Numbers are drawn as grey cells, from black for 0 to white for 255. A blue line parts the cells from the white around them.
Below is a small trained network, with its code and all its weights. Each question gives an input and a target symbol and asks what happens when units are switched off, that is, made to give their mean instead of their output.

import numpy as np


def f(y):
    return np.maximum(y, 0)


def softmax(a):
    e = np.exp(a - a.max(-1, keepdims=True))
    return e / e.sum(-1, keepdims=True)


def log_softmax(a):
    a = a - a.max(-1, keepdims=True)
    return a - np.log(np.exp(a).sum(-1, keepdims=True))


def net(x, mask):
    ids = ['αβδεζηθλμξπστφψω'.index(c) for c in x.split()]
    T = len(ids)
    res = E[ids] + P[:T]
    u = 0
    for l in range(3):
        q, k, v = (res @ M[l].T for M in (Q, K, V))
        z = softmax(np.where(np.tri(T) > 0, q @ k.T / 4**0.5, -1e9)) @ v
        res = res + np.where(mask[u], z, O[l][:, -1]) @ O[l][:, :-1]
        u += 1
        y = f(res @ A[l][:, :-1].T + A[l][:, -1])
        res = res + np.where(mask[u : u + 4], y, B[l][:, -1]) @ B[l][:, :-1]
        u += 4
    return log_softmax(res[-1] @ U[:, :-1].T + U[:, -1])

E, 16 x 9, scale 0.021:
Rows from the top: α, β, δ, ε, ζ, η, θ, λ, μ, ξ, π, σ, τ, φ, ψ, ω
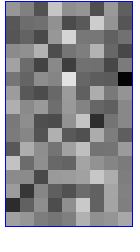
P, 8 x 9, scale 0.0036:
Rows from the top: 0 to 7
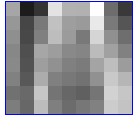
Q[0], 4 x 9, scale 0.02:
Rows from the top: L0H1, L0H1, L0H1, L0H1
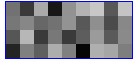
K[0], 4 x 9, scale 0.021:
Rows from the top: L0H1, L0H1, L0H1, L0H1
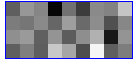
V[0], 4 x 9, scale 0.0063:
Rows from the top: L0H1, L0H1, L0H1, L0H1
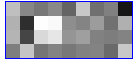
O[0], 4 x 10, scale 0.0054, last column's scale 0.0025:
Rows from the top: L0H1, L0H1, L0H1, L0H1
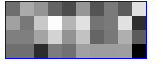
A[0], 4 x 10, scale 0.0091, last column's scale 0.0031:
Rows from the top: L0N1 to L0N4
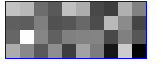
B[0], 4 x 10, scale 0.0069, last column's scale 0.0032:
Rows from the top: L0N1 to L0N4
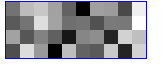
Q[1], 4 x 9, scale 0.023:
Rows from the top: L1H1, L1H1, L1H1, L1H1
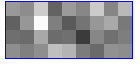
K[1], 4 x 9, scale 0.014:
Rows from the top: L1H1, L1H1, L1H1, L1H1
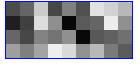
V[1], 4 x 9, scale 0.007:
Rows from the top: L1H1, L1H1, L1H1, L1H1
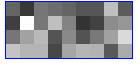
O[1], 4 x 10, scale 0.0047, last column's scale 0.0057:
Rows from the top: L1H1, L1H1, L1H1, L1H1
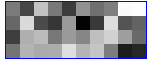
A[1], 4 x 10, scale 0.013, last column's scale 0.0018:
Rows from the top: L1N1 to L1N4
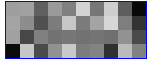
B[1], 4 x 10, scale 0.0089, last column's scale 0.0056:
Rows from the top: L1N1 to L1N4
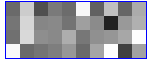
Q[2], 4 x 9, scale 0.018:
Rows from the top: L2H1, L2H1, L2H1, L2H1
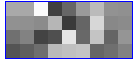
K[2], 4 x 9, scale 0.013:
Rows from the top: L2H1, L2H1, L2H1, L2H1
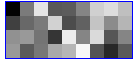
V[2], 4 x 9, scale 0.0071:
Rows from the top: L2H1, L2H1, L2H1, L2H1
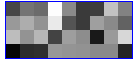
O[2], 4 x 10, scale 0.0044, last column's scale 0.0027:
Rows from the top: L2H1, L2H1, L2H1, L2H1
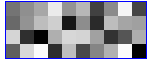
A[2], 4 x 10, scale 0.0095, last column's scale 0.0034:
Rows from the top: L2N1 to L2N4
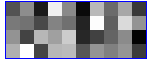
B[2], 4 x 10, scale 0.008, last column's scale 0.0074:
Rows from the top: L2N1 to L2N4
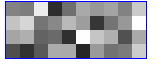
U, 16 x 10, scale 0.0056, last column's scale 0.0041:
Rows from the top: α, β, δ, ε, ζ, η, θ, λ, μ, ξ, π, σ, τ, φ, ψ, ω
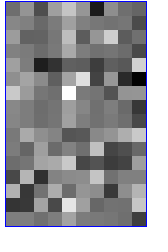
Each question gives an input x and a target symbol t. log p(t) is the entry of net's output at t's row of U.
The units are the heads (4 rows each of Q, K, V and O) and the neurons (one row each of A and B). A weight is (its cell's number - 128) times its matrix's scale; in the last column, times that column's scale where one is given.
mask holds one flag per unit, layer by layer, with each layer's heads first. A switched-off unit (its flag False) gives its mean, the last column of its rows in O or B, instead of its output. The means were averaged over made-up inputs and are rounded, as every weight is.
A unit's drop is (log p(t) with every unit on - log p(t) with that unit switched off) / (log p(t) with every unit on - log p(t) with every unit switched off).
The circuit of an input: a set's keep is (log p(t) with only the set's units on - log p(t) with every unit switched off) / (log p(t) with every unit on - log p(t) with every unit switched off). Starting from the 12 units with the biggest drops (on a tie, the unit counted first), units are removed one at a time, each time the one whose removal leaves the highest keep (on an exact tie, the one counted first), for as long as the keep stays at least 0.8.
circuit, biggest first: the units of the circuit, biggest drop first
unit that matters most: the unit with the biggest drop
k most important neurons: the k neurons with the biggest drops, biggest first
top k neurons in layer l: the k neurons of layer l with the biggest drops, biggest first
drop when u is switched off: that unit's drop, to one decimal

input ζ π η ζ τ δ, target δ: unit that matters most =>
L1N4
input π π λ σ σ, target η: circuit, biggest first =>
L1H1, L1N1, L0H1
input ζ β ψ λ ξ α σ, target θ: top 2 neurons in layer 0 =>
L0N2, L0N1
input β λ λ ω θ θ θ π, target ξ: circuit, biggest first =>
L2H1, L1N4
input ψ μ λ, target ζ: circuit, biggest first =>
L0H1, L0N1, L2H1, L1H1
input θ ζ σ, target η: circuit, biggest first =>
L0H1, L1H1, L1N1
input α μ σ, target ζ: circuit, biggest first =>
L0H1, L2H1
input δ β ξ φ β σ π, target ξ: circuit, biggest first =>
L2H1, L0N3
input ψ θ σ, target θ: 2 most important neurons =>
L2N2, L1N3
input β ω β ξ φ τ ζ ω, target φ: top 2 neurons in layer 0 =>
L0N2, L0N1
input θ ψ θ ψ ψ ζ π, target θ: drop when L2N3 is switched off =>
0.0
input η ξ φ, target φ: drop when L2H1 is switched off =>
0.6
